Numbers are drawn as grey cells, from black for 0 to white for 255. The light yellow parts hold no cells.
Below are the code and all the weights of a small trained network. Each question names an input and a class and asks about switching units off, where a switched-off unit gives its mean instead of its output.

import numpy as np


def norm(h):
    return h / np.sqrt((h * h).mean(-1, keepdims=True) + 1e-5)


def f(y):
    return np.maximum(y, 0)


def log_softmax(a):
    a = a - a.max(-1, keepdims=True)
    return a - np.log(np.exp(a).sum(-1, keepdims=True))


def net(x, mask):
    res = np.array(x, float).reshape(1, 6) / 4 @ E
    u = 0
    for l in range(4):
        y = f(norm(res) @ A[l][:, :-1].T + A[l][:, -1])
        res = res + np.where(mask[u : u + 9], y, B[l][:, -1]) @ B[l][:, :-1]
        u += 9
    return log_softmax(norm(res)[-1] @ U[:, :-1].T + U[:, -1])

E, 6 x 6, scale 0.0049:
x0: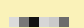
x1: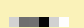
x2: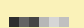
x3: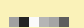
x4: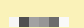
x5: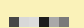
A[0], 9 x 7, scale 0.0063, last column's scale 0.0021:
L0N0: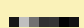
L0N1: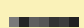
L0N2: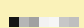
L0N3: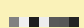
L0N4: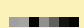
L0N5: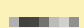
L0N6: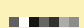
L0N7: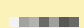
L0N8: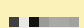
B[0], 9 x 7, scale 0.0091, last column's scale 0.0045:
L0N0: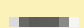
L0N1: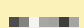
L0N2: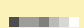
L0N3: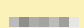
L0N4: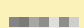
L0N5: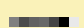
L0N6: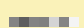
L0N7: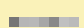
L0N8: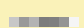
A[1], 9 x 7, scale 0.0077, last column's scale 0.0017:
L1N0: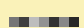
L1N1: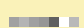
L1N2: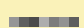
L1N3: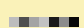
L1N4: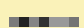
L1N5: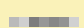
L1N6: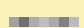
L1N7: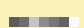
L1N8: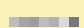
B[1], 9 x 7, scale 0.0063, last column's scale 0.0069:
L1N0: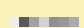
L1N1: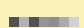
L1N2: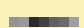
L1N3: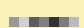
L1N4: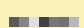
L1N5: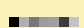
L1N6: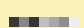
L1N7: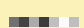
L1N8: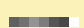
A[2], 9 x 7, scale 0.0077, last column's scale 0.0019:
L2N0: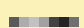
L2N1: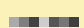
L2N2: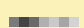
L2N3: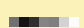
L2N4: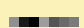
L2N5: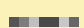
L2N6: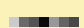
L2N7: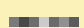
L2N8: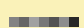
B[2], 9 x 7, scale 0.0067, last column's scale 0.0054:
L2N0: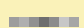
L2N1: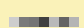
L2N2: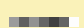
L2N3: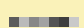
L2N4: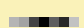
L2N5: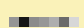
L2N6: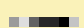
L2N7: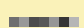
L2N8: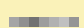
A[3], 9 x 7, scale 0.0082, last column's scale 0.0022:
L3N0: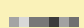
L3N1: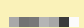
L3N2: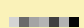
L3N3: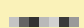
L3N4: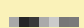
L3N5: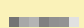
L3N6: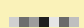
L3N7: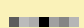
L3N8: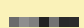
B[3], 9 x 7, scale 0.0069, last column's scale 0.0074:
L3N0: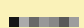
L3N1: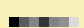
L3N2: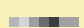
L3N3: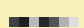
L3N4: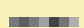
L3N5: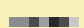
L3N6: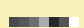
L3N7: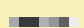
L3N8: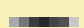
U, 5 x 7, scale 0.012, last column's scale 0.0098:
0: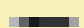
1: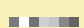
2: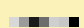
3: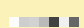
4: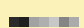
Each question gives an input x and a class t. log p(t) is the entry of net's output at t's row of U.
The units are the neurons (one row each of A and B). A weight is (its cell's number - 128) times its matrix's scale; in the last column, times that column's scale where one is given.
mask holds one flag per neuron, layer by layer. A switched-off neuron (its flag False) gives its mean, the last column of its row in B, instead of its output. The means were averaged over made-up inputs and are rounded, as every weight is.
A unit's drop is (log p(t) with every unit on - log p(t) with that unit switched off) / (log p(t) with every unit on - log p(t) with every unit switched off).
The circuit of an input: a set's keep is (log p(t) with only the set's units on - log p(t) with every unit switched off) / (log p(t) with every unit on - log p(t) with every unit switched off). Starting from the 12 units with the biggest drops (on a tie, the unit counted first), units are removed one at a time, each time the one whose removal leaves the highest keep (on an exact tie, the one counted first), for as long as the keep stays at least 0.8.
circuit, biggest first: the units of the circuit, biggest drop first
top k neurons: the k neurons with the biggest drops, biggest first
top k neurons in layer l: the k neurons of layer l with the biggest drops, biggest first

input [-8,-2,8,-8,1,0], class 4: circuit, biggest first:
L0N6, L2N6
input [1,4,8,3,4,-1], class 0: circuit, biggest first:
L0N5
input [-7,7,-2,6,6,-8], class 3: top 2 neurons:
L1N4, L0N0
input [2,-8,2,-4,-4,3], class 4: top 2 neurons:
L0N6, L0N4
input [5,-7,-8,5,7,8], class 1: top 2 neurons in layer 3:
L3N0, L3N3
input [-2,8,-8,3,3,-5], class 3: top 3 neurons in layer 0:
L0N7, L0N0, L0N6
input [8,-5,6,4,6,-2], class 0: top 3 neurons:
L2N4, L0N5, L1N2
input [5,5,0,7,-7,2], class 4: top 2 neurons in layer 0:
L0N7, L0N0
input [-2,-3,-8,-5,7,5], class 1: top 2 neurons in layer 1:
L1N1, L1N5
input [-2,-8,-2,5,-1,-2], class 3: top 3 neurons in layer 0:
L0N6, L0N1, L0N5
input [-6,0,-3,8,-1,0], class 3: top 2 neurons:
L1N0, L0N6
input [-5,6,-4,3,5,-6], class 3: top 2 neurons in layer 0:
L0N7, L0N0
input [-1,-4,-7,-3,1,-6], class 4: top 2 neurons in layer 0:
L0N1, L0N4
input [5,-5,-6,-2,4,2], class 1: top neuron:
L0N7
